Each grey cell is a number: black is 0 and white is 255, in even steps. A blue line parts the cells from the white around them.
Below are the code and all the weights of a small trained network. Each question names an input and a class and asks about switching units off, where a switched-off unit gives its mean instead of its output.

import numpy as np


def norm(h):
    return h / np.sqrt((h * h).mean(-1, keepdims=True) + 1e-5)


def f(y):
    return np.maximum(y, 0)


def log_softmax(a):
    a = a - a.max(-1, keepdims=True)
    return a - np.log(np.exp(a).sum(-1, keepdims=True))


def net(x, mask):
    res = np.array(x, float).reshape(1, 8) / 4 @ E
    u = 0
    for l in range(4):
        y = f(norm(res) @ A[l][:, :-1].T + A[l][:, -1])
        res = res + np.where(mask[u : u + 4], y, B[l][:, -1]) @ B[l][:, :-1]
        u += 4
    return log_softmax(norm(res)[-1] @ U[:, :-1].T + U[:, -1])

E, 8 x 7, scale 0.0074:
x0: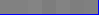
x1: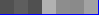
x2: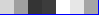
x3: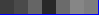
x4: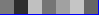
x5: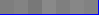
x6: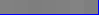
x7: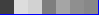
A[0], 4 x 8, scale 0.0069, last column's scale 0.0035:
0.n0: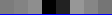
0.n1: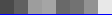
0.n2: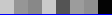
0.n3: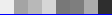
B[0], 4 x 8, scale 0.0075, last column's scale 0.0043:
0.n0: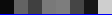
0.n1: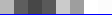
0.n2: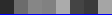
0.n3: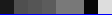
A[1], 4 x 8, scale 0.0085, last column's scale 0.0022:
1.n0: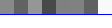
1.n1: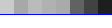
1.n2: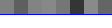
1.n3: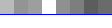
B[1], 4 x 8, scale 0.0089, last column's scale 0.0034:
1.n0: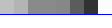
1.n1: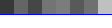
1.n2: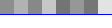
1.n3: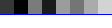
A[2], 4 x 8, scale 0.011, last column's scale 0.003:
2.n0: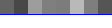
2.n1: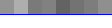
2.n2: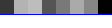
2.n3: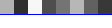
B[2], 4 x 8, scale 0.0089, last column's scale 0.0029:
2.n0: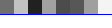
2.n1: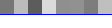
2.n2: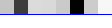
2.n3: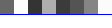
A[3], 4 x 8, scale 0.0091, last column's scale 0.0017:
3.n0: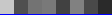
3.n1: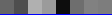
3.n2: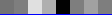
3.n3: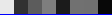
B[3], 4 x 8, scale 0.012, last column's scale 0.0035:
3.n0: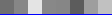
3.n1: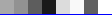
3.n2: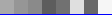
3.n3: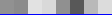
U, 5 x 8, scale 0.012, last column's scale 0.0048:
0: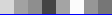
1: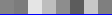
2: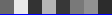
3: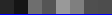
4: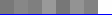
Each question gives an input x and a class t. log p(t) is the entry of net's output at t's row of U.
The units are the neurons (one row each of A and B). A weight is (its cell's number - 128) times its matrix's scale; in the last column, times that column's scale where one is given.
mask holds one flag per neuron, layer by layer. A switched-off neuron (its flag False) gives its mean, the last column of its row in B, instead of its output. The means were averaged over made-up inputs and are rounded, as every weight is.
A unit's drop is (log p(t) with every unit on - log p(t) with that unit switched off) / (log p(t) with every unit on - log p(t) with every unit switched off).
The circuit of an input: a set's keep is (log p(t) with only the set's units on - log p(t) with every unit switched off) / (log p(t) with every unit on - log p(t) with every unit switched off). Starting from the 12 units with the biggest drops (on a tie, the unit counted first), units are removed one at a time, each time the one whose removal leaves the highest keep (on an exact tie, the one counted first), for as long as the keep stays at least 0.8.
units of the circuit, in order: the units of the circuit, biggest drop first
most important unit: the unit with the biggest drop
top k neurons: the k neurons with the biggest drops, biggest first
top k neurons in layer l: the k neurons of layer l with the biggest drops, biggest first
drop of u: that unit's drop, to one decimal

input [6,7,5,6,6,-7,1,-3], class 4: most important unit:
2.n0
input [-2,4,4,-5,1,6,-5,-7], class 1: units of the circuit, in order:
3.n3; 3.n1
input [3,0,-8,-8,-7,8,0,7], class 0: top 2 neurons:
3.n1; 3.n2
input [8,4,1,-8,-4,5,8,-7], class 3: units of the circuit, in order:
1.n3; 0.n1
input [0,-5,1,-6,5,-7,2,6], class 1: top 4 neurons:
2.n2; 1.n1; 3.n1; 0.n0
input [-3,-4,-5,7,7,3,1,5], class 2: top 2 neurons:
2.n3; 2.n0
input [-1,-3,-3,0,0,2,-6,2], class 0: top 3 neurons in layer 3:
3.n2; 3.n3; 3.n0
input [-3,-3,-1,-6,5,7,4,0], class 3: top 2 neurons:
0.n2; 1.n1
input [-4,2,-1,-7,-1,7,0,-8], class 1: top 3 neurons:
3.n3; 3.n0; 0.n0
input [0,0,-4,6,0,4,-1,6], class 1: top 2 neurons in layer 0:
0.n1; 0.n3
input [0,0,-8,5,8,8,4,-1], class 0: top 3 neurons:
3.n1; 3.n2; 0.n0
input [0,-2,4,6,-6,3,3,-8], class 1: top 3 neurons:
3.n3; 3.n0; 2.n3
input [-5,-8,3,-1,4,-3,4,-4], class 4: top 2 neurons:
2.n3; 1.n0
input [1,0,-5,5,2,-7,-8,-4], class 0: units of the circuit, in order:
3.n1
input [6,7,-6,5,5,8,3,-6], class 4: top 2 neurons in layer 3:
3.n3; 3.n1
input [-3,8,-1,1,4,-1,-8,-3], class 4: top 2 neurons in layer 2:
2.n2; 2.n0
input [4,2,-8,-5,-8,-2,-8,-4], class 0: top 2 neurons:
3.n1; 3.n2
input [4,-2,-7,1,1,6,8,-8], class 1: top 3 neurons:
3.n3; 3.n0; 0.n1
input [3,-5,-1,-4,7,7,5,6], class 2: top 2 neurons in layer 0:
0.n0; 0.n2
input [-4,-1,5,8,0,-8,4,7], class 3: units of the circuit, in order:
0.n0
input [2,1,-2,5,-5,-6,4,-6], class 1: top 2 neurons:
3.n3; 2.n3
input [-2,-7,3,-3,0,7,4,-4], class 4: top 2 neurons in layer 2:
2.n2; 2.n1
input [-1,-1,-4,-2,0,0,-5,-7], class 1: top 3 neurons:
3.n3; 3.n0; 0.n1
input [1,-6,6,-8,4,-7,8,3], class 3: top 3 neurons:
1.n1; 0.n1; 0.n3
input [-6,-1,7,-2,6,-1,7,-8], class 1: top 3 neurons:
3.n3; 3.n1; 3.n0
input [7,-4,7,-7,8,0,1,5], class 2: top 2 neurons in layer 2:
2.n3; 2.n0
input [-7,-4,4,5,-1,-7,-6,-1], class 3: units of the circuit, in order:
0.n0
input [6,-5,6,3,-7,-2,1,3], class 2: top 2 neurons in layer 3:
3.n1; 3.n2
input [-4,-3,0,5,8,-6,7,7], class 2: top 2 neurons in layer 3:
3.n3; 3.n0
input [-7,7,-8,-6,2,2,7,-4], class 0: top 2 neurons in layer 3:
3.n1; 3.n2
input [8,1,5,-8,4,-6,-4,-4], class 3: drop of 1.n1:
0.1
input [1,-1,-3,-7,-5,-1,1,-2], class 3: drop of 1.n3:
0.2
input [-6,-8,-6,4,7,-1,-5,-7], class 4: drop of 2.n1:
-0.1
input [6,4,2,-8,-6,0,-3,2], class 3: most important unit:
1.n3
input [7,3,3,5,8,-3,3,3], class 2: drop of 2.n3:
0.5
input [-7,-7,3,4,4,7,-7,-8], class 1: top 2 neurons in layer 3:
3.n3; 3.n0
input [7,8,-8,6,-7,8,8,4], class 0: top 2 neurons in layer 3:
3.n1; 3.n2
